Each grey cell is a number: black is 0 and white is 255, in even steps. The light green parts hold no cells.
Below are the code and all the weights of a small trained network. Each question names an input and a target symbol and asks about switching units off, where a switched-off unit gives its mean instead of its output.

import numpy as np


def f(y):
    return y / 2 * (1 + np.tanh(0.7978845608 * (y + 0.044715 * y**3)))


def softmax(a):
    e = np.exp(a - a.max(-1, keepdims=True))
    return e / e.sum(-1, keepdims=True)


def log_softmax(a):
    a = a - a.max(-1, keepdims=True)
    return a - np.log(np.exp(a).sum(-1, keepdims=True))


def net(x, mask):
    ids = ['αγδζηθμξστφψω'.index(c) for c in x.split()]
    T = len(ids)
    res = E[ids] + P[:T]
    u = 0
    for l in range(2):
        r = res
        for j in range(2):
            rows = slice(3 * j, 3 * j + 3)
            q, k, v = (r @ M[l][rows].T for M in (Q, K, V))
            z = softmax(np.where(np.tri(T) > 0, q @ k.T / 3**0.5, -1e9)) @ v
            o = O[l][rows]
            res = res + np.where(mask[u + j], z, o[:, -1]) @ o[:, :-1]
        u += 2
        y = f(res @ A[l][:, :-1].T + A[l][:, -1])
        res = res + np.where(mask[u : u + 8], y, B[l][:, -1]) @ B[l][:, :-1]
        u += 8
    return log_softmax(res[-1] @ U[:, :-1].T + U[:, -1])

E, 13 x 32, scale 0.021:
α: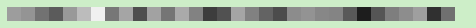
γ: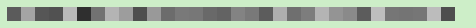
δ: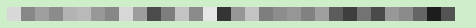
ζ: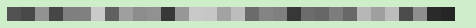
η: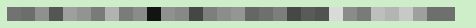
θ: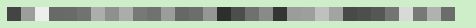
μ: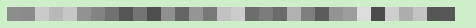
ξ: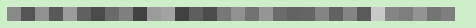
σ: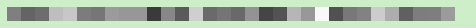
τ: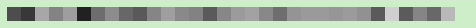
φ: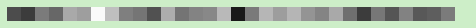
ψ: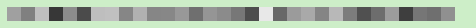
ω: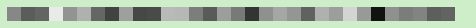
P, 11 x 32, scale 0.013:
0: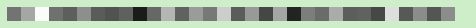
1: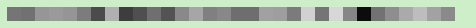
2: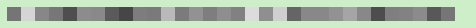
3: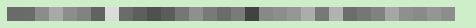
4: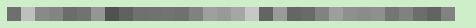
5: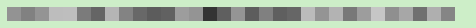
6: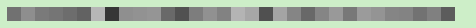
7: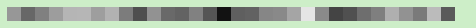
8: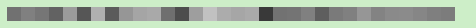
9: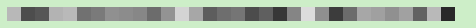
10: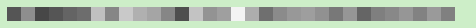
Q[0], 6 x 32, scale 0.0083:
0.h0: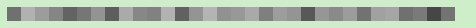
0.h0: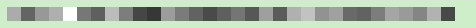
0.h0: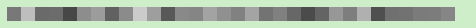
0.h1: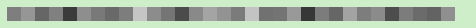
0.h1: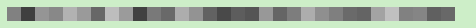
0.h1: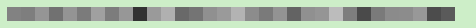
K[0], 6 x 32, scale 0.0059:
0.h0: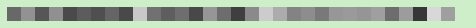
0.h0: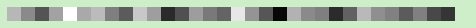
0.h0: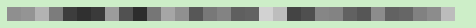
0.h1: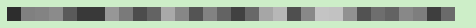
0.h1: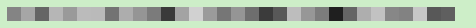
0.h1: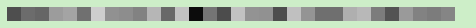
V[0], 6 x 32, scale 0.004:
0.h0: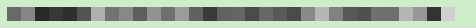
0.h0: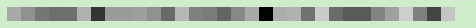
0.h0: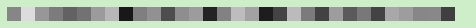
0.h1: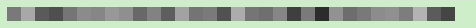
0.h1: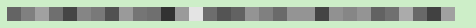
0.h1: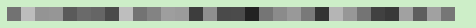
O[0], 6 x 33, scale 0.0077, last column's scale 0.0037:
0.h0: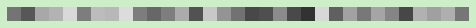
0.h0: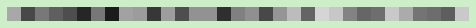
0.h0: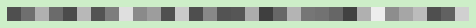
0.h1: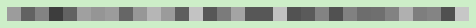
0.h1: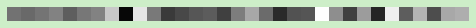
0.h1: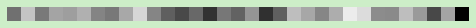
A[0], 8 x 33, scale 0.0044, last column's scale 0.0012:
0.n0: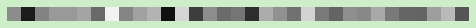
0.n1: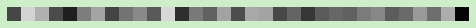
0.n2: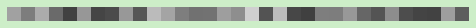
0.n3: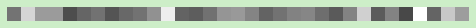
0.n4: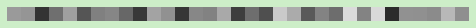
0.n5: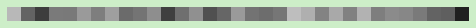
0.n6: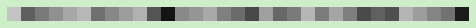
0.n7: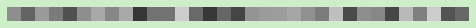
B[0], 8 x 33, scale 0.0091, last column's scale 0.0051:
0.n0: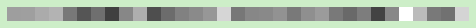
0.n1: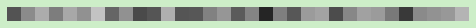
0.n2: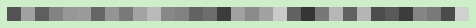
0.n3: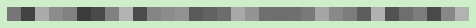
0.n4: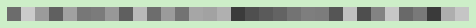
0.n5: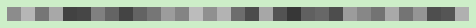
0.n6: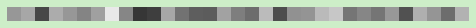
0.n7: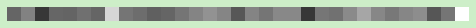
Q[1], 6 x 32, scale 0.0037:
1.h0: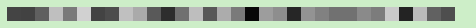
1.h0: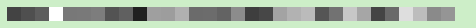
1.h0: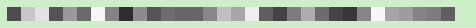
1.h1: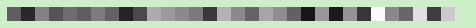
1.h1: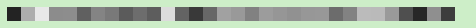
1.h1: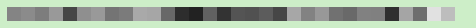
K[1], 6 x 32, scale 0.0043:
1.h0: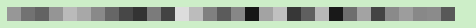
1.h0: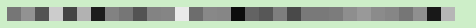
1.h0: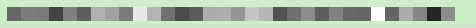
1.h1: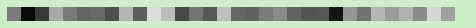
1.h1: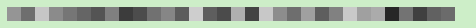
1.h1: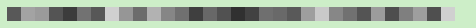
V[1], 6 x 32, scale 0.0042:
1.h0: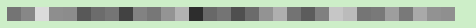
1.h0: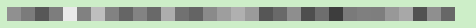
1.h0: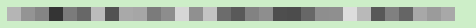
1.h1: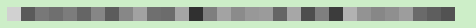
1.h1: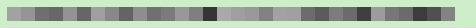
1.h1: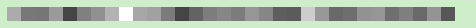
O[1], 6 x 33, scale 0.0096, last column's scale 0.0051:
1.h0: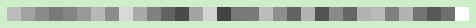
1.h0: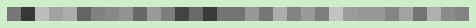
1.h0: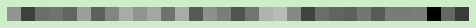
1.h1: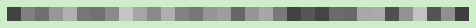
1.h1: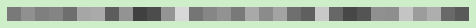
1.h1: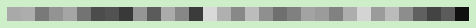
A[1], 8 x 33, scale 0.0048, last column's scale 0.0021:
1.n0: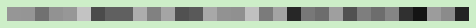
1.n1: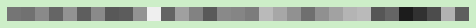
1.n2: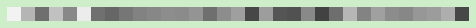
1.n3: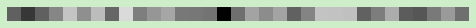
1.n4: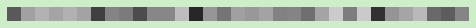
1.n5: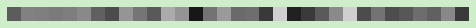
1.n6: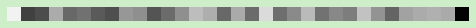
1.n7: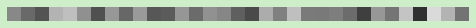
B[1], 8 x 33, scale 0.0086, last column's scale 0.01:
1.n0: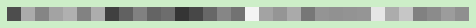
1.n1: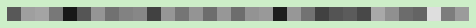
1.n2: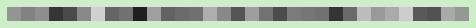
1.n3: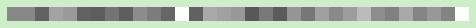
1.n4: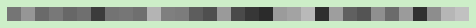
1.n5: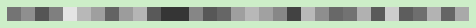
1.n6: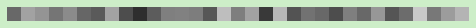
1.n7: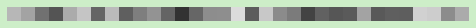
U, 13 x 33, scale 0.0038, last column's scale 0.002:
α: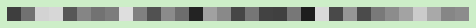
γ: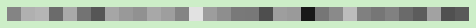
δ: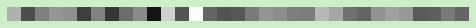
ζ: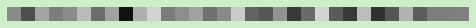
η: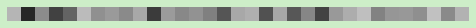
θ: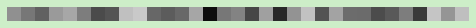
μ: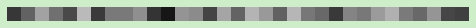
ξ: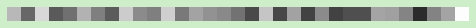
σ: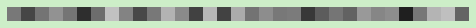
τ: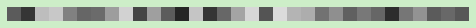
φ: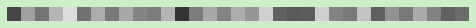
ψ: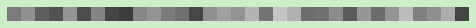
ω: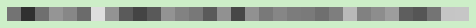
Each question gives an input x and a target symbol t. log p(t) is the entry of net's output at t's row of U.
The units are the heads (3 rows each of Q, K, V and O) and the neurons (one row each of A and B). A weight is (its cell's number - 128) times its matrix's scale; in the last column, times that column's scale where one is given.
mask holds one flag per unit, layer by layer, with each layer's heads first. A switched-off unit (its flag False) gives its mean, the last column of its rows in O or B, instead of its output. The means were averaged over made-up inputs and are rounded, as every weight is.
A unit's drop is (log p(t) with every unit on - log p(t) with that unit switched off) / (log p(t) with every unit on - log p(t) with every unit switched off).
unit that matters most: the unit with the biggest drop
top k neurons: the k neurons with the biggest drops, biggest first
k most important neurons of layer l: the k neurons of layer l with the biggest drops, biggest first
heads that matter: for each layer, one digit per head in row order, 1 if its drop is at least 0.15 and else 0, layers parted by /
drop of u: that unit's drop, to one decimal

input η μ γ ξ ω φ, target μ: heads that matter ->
10 / 00
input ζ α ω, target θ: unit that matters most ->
0.n2
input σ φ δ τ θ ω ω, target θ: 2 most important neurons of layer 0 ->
(0.n3, 0.n2)
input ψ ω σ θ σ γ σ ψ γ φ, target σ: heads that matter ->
01 / 00
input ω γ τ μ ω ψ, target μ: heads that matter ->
10 / 00
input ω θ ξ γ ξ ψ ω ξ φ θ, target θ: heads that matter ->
01 / 01
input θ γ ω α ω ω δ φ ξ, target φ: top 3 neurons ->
(1.n5, 1.n4, 0.n1)
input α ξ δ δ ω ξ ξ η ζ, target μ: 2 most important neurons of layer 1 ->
(1.n1, 1.n5)
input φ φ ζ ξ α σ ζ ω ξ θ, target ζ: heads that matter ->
11 / 00
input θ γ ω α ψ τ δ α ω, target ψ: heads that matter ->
00 / 11
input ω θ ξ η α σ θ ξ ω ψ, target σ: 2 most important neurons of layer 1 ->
(1.n7, 1.n6)
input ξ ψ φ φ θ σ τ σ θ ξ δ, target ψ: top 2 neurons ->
(1.n4, 1.n0)
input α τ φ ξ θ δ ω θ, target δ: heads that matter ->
10 / 00
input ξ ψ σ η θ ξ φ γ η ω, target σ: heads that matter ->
01 / 00
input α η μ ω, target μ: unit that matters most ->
0.h0
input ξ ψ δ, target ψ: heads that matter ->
00 / 01
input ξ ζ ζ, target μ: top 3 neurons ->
(1.n1, 0.n2, 1.n0)
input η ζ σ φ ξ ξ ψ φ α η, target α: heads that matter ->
10 / 00
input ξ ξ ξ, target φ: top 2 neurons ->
(1.n5, 0.n2)
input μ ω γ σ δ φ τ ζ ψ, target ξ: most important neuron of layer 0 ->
(0.n7)
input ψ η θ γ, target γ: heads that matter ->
01 / 00
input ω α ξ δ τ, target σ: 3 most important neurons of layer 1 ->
(1.n1, 1.n3, 1.n5)
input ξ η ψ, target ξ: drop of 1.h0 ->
0.4
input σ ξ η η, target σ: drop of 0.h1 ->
1.2
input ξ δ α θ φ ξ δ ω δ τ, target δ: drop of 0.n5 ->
0.1
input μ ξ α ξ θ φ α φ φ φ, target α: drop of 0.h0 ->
0.9
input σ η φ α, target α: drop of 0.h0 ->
1.2
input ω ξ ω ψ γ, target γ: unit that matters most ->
0.n4
